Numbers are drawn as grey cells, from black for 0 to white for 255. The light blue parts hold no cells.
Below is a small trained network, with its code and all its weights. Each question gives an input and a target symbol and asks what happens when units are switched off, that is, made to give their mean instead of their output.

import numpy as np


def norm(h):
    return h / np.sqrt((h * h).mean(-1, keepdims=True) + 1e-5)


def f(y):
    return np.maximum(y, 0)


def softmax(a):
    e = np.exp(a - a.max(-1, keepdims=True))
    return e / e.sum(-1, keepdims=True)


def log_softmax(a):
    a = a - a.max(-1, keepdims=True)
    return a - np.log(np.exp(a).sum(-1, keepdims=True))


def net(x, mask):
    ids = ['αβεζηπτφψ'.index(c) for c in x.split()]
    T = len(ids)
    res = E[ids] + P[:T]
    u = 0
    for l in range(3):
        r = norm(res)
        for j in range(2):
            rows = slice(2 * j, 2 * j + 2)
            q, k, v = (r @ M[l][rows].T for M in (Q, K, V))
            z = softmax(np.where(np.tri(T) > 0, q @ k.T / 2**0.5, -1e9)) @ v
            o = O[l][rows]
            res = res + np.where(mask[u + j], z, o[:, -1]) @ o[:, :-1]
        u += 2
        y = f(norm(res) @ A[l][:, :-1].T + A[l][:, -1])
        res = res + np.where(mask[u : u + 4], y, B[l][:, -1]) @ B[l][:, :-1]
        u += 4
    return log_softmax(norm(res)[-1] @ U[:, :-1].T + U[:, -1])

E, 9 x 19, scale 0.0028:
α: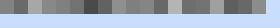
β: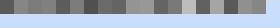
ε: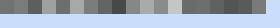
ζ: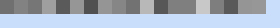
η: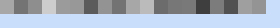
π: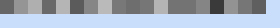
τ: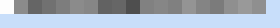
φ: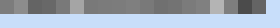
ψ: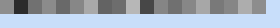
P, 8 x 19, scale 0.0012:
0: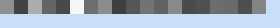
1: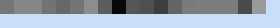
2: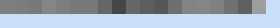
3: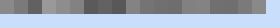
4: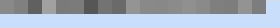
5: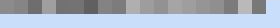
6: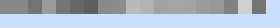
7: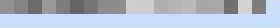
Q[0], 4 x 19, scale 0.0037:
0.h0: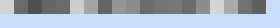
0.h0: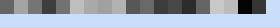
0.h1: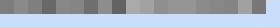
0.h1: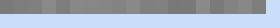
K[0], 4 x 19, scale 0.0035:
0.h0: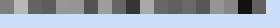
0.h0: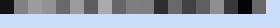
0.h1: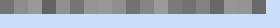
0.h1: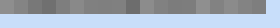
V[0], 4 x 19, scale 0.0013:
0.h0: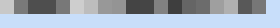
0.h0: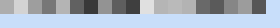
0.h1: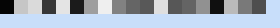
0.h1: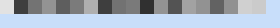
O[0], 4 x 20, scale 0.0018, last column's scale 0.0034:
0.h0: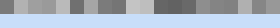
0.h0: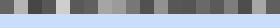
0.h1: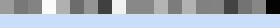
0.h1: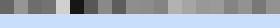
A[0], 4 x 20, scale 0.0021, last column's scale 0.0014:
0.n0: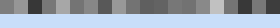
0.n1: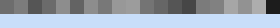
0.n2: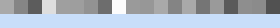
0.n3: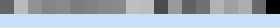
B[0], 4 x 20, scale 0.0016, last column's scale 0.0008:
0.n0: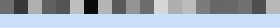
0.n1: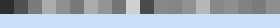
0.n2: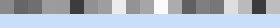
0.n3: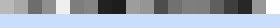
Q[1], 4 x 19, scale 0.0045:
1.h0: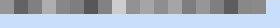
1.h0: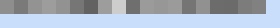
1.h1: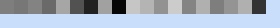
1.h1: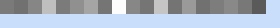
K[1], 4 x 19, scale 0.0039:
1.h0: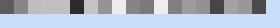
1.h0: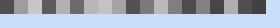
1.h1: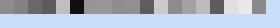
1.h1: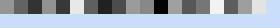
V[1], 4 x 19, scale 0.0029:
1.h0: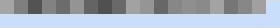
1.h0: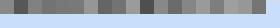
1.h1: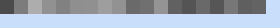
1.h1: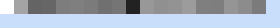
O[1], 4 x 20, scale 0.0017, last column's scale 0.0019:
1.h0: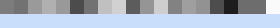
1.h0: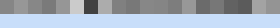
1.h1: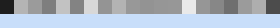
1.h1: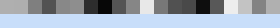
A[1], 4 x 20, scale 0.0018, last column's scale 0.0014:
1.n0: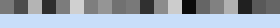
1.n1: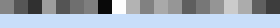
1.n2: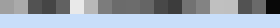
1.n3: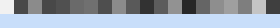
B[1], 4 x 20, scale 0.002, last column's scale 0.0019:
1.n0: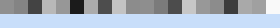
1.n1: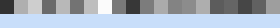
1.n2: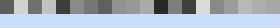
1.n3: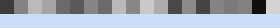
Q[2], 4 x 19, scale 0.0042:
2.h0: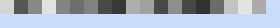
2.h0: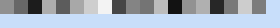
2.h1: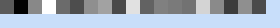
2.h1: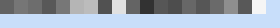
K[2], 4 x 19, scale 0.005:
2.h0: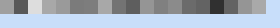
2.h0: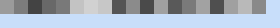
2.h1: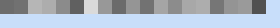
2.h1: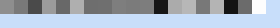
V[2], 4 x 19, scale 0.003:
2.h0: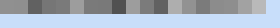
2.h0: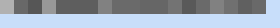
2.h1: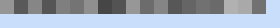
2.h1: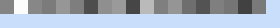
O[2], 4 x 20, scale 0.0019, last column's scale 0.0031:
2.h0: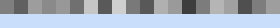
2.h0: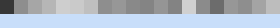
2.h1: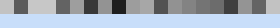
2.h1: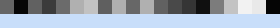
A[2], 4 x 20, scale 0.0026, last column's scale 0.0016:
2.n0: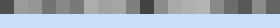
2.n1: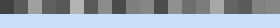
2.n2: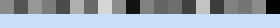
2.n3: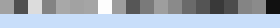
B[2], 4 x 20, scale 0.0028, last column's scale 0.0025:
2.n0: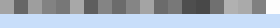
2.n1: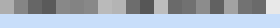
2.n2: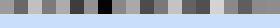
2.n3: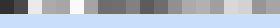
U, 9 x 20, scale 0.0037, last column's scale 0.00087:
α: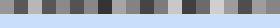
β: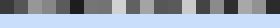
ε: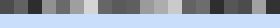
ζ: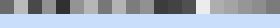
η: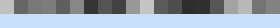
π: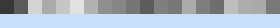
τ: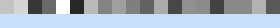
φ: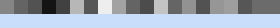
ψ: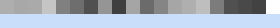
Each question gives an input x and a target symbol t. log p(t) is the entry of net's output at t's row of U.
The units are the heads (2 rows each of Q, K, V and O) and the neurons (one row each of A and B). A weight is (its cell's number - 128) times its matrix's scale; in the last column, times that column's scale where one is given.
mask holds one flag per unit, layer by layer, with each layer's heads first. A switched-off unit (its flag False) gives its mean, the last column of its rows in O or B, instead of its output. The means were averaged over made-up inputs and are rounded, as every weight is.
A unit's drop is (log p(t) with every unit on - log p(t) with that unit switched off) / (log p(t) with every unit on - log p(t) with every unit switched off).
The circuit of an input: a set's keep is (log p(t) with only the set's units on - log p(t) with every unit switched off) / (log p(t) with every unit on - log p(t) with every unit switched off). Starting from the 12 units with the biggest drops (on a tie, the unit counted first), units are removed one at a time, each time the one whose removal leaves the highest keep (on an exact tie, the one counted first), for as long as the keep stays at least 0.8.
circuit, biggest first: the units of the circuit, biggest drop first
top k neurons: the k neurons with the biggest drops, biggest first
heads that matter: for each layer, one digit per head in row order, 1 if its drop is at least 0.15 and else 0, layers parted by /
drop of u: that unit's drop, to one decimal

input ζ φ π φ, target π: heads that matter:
01 / 01 / 01
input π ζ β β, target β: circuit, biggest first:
2.h1, 1.h1, 2.h0
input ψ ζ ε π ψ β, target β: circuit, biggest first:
2.h1, 1.h1
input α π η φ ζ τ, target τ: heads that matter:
10 / 01 / 11
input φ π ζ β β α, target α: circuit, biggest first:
1.h1, 2.h0, 1.h0, 2.h1
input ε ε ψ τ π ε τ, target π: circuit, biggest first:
2.h1, 1.h1, 1.n0
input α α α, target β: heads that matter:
00 / 00 / 01
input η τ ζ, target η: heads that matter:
00 / 01 / 00
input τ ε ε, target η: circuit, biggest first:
1.h1
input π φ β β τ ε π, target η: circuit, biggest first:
0.h1, 1.h1, 2.h1
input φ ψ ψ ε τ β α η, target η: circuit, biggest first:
1.h1, 0.h0
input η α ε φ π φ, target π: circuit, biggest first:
1.h1, 2.h1
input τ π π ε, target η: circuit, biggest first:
0.h1, 1.h1, 2.h1, 0.n2
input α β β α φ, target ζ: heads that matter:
01 / 00 / 01
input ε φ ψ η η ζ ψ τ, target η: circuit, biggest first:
1.h1, 0.h0
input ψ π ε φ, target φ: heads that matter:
00 / 01 / 11
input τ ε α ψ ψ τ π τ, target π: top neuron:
2.n3
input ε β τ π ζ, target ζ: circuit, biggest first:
1.h0, 1.h1, 2.h1, 2.h0
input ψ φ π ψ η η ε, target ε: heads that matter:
00 / 01 / 01
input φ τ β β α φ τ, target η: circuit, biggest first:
1.h1
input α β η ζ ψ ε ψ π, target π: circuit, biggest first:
2.n3, 2.h1
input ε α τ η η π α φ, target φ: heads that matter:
10 / 00 / 11
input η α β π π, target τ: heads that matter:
11 / 11 / 01
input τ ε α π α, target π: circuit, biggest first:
1.h1, 2.h1
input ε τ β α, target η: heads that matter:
00 / 01 / 00
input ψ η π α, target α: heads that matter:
00 / 11 / 10
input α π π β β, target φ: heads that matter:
11 / 10 / 11
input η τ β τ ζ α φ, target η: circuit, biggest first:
1.h1
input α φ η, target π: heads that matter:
00 / 00 / 00
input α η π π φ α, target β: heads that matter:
11 / 10 / 11
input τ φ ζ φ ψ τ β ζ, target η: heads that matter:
00 / 01 / 01
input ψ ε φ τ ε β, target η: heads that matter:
00 / 01 / 00
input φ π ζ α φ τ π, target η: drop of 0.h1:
1.3
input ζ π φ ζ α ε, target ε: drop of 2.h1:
0.4
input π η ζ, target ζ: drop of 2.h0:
0.2
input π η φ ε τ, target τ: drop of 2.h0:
0.3
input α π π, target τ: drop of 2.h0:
0.4
